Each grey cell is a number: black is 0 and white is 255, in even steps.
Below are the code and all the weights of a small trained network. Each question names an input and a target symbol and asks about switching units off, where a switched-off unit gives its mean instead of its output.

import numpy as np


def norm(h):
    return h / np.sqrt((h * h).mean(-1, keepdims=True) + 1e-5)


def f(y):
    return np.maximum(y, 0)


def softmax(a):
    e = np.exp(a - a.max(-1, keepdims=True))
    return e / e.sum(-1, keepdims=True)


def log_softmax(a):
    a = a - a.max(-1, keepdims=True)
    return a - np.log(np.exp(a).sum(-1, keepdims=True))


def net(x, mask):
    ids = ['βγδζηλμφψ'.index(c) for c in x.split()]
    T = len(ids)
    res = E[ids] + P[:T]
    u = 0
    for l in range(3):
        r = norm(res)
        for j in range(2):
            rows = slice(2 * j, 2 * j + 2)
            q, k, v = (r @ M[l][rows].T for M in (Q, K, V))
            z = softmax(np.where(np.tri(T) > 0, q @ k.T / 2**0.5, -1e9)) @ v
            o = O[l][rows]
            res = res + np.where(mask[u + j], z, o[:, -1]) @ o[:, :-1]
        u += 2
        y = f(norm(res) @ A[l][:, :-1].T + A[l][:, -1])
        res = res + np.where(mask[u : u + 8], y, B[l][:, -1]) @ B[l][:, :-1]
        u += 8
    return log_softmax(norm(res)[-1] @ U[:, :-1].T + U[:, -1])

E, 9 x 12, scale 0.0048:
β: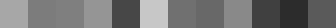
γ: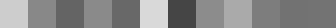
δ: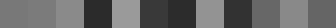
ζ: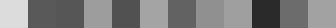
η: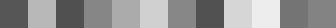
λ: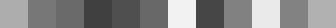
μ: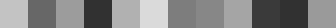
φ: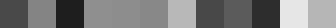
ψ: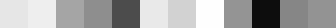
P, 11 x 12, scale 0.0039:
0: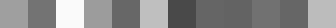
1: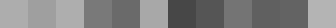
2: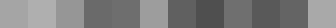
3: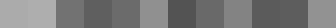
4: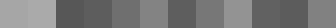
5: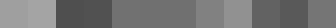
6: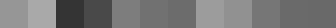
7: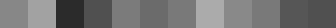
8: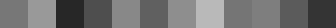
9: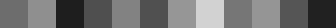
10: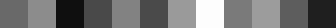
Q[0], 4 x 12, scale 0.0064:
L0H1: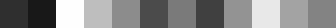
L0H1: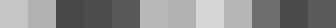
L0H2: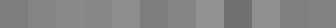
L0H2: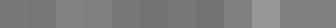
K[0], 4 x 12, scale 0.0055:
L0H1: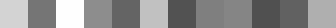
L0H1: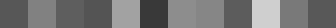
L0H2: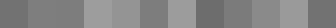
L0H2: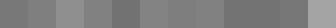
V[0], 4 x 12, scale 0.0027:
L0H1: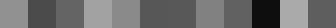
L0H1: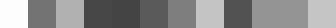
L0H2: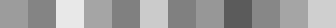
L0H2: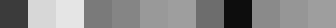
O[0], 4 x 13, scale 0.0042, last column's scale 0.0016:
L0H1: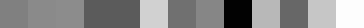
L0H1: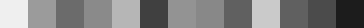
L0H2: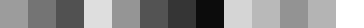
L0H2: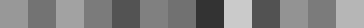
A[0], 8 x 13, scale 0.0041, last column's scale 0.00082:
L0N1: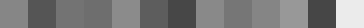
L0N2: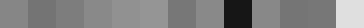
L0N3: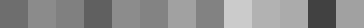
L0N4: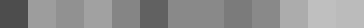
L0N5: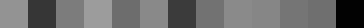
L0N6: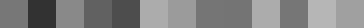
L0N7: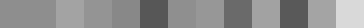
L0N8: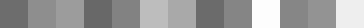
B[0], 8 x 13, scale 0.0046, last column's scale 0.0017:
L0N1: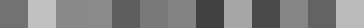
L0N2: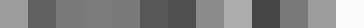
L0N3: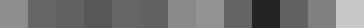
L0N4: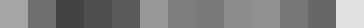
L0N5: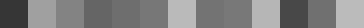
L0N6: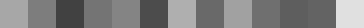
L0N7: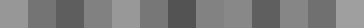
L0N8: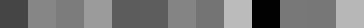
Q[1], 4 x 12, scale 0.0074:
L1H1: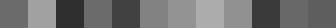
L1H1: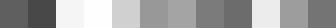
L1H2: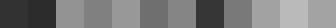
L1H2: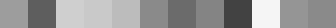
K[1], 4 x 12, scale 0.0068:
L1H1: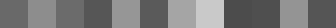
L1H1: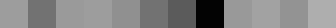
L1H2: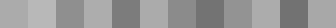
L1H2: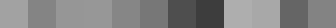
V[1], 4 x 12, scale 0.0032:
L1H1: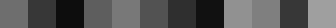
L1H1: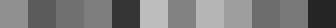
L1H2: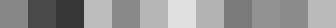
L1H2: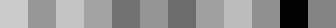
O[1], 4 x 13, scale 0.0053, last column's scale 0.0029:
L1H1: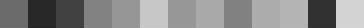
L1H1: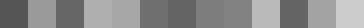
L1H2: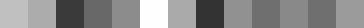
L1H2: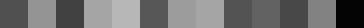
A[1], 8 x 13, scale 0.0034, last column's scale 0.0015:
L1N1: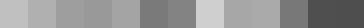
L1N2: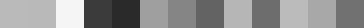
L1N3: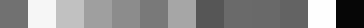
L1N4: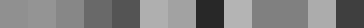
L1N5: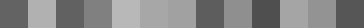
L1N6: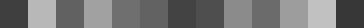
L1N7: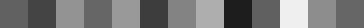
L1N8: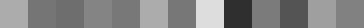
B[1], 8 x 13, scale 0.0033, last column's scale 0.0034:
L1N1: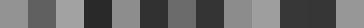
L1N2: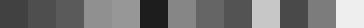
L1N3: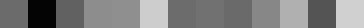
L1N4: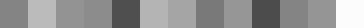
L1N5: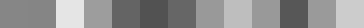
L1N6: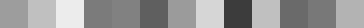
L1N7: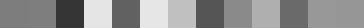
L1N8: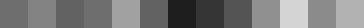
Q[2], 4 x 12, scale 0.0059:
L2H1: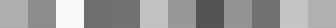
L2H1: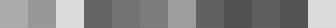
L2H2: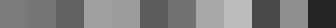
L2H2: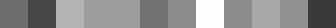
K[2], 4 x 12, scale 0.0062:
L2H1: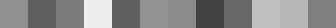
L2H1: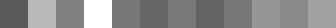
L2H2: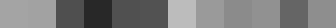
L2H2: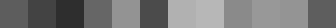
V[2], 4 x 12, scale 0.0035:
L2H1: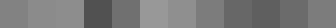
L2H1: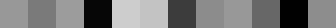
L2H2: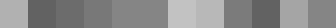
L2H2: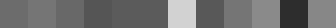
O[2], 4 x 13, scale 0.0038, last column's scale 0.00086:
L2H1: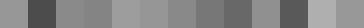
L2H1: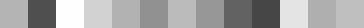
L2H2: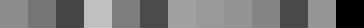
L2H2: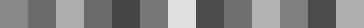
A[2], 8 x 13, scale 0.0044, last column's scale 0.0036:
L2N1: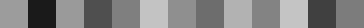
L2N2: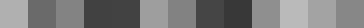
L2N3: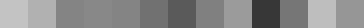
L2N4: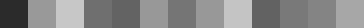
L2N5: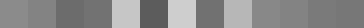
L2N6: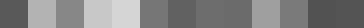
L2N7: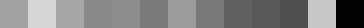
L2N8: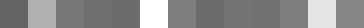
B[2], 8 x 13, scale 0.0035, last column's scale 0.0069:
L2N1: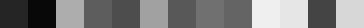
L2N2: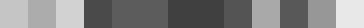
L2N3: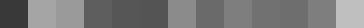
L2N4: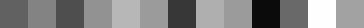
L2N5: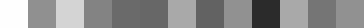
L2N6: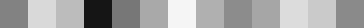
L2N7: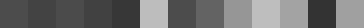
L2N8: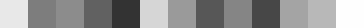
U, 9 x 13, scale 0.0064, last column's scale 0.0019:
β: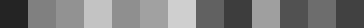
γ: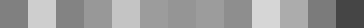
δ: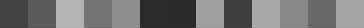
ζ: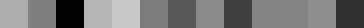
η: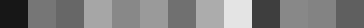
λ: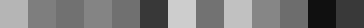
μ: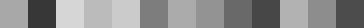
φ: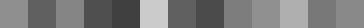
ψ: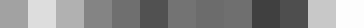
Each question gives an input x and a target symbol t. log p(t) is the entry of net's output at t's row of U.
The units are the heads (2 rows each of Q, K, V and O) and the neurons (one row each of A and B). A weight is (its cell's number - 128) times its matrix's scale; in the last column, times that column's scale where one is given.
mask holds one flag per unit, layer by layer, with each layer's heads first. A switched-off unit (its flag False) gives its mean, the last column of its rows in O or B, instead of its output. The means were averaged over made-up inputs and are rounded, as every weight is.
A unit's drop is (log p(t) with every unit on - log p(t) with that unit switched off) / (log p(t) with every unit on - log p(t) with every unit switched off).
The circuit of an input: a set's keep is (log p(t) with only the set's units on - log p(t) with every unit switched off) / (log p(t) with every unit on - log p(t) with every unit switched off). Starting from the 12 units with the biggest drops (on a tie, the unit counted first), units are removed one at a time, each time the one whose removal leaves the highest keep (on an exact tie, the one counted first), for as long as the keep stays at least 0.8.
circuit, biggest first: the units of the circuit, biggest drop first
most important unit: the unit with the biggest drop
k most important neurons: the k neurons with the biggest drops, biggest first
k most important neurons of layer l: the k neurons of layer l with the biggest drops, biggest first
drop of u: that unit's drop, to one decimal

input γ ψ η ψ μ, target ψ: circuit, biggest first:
[L1H1]
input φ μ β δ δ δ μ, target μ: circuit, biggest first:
[L2H1 L1H2]
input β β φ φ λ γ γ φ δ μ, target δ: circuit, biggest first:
[L2N8 L1H2]
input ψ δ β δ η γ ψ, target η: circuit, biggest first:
[L0H1 L2N2]
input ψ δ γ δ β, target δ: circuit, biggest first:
[L1H2 L2N8]
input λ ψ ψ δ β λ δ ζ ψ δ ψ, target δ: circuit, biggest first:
[L2N8 L1H2]
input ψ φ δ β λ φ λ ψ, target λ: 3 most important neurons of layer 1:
[L1N2 L1N1 L1N3]
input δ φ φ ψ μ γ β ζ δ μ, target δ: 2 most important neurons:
[L2N8 L1N8]
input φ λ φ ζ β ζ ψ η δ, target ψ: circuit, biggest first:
[L0N1 L1H1]
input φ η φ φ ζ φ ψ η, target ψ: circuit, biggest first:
[L1H1 L2N1]
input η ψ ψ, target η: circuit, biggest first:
[L0H1 L2N2 L1H2]
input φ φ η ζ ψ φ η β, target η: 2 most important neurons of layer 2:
[L2N4 L2N2]
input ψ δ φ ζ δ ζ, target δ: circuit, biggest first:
[L1H2 L2N8]
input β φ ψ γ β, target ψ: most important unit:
L2N1
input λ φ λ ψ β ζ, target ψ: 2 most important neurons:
[L2N1 L2N3]
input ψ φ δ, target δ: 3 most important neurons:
[L2N8 L1N4 L1N2]
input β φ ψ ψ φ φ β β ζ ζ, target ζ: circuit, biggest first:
[L0H2 L1H1 L1H2 L2N1]
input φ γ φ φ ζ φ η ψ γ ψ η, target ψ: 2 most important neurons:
[L2N1 L2N5]
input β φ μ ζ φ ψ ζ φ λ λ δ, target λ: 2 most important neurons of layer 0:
[L0N1 L0N3]
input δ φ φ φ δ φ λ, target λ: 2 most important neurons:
[L2N8 L0N8]
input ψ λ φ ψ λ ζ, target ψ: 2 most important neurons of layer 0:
[L0N1 L0N6]
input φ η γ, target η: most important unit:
L0H1
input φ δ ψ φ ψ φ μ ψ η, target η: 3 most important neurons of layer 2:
[L2N2 L2N4 L2N7]
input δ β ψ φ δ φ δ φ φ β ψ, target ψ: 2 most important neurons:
[L2N1 L2N4]
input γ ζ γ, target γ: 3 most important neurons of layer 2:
[L2N6 L2N8 L2N4]
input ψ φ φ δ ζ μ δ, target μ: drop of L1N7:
0.2
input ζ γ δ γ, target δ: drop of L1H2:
0.7
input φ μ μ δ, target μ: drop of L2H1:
1.0
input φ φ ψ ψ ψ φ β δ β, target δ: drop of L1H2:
0.4
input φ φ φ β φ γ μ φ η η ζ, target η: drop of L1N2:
0.1
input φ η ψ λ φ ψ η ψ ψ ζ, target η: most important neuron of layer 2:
[L2N2]
